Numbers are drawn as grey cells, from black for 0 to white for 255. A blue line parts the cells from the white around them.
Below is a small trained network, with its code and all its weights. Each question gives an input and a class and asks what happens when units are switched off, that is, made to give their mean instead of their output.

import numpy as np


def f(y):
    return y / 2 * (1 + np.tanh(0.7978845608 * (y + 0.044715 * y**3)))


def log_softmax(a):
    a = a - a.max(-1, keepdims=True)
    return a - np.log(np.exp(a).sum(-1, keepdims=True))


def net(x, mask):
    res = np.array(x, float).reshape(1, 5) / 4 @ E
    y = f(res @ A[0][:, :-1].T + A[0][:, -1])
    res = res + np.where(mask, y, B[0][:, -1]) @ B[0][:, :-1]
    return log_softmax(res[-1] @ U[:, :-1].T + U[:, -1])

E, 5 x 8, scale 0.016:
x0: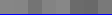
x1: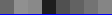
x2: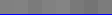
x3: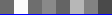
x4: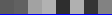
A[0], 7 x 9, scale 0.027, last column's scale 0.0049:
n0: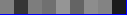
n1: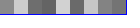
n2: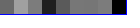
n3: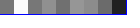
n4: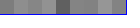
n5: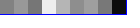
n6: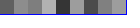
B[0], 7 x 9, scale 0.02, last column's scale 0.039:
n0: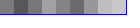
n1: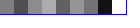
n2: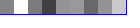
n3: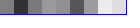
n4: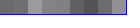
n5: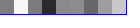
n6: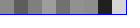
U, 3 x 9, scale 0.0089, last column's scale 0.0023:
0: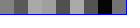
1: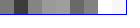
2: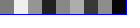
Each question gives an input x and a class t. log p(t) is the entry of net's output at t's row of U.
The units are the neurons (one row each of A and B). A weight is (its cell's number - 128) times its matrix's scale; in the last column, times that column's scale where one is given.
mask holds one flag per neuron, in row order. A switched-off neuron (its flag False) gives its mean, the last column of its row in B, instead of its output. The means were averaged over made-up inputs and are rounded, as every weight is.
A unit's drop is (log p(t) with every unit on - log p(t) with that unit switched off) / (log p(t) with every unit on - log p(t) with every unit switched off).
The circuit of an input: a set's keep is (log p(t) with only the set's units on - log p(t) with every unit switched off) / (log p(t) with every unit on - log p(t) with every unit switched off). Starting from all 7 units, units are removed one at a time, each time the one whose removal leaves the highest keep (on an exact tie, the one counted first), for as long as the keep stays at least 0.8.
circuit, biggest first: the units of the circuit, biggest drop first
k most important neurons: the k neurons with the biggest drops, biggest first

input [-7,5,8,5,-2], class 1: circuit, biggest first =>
n3
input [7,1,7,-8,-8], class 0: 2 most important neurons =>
n1; n3
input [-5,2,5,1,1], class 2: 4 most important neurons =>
n1; n3; n0; n6
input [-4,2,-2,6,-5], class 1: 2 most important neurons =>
n3; n6
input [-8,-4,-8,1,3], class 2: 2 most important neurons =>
n1; n5
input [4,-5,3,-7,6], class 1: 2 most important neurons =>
n1; n0
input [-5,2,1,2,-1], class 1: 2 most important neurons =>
n5; n6
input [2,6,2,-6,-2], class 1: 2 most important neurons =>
n0; n5
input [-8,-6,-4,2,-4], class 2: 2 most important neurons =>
n5; n6
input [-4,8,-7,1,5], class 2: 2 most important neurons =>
n2; n1
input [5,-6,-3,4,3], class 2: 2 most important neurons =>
n5; n1
